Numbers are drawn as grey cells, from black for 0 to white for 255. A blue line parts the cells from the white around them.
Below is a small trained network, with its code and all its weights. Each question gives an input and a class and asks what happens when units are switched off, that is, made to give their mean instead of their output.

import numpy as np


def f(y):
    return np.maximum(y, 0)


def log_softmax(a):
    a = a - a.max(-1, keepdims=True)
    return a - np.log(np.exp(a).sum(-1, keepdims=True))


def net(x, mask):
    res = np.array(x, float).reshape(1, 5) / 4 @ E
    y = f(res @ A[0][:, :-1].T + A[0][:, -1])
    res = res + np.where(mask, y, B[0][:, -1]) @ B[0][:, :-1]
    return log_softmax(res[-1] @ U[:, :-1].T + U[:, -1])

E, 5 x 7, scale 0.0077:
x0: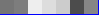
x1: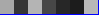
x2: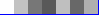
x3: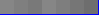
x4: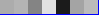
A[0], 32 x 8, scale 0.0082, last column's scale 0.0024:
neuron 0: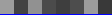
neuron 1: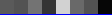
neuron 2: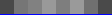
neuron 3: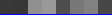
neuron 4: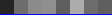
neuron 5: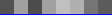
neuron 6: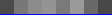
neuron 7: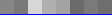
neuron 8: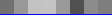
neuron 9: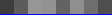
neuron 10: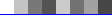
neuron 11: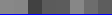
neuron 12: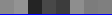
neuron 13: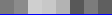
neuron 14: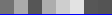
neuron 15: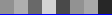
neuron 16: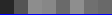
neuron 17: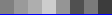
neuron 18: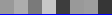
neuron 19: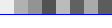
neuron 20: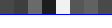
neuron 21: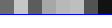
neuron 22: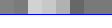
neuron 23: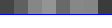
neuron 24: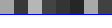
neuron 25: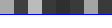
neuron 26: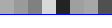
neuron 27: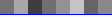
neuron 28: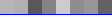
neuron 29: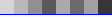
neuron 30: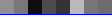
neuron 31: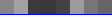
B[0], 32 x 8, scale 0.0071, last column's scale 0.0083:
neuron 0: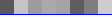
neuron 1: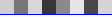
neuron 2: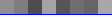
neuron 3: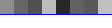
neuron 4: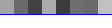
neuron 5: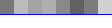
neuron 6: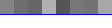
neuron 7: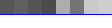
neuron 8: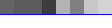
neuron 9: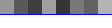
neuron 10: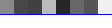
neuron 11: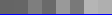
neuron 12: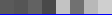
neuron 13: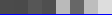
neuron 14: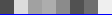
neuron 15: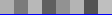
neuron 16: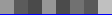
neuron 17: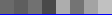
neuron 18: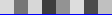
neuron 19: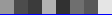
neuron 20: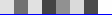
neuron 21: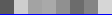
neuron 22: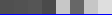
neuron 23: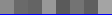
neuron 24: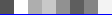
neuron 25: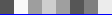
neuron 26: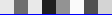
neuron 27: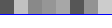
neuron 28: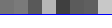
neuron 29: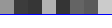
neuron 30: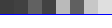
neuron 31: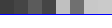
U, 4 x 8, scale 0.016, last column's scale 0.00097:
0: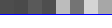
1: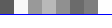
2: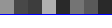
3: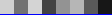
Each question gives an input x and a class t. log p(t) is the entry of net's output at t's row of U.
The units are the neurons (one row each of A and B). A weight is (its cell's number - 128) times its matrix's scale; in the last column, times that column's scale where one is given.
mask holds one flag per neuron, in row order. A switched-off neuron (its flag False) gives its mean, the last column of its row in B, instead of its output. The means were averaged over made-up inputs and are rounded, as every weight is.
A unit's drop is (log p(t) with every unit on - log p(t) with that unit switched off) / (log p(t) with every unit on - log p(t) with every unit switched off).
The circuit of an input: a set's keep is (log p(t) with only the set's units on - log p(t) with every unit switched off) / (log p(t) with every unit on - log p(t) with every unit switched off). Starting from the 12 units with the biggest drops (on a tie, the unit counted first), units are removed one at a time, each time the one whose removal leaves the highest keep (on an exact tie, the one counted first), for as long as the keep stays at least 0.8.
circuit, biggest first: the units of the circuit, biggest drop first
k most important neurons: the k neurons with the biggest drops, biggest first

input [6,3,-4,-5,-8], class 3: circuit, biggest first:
[neuron 20]
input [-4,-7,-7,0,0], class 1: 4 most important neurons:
[neuron 14; neuron 27; neuron 21; neuron 5]
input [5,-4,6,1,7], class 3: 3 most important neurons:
[neuron 26; neuron 18; neuron 15]
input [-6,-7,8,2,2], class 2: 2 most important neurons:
[neuron 10; neuron 29]
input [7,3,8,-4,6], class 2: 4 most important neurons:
[neuron 19; neuron 10; neuron 29; neuron 30]
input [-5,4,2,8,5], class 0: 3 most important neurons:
[neuron 30; neuron 20; neuron 31]
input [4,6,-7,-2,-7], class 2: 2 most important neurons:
[neuron 3; neuron 16]
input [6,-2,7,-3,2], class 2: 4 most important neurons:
[neuron 10; neuron 19; neuron 29; neuron 28]
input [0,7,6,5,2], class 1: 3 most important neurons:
[neuron 24; neuron 25; neuron 0]
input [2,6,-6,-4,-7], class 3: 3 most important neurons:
[neuron 20; neuron 1; neuron 14]
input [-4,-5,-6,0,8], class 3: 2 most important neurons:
[neuron 26; neuron 18]
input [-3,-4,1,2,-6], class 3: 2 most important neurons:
[neuron 20; neuron 1]
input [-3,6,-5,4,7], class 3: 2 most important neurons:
[neuron 26; neuron 18]
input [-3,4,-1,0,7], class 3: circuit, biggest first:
[neuron 26]
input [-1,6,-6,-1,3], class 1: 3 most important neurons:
[neuron 24; neuron 25; neuron 0]
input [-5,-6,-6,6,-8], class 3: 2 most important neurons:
[neuron 20; neuron 1]
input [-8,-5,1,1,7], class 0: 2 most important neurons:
[neuron 30; neuron 31]
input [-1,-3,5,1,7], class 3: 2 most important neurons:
[neuron 26; neuron 18]
